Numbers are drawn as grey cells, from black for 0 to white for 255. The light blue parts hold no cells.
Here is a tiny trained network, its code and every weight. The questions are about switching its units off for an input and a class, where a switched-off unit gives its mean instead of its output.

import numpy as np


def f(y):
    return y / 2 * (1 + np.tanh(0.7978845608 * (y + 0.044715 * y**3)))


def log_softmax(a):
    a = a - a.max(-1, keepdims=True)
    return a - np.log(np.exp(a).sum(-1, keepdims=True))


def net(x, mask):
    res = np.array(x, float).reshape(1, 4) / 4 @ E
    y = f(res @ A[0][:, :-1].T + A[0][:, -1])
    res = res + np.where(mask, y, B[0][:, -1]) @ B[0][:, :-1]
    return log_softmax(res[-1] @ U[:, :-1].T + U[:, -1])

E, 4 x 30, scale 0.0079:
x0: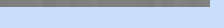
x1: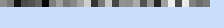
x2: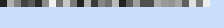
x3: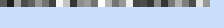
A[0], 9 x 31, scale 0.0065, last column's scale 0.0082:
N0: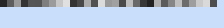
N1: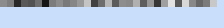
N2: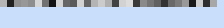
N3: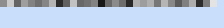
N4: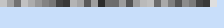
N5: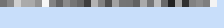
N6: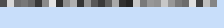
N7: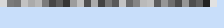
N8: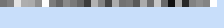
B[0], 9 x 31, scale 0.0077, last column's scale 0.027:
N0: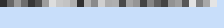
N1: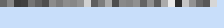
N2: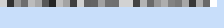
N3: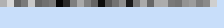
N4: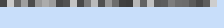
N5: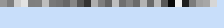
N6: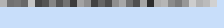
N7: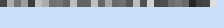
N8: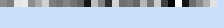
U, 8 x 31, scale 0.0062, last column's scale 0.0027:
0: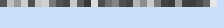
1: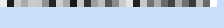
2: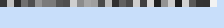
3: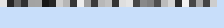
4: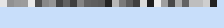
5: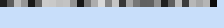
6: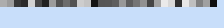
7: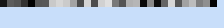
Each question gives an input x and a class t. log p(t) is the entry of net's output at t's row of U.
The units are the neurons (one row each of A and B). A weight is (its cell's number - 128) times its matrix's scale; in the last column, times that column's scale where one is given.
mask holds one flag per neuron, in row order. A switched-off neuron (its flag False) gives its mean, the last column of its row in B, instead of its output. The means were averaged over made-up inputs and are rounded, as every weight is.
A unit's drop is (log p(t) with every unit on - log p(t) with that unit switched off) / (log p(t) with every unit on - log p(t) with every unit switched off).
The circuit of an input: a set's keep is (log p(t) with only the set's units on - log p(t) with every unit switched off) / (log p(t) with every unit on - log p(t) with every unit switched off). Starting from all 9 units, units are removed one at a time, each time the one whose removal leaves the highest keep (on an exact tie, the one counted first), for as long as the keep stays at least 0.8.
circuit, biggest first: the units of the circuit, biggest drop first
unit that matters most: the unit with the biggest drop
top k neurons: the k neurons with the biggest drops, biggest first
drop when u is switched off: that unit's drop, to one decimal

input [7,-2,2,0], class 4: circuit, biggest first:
[N7]
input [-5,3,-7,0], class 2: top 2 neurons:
[N7, N4]
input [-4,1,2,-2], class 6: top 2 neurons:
[N8, N5]
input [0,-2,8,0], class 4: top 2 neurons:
[N6, N7]
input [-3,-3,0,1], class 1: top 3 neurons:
[N0, N4, N7]
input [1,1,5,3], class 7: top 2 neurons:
[N8, N5]
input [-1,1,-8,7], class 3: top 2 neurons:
[N8, N5]
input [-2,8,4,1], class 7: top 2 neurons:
[N2, N3]
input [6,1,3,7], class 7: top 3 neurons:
[N8, N5, N0]
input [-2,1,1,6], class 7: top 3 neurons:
[N0, N8, N5]
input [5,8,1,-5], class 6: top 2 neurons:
[N6, N3]
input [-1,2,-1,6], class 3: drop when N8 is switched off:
0.2
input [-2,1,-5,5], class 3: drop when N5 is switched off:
0.3
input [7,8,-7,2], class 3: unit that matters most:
N2
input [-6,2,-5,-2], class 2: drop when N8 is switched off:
0.2
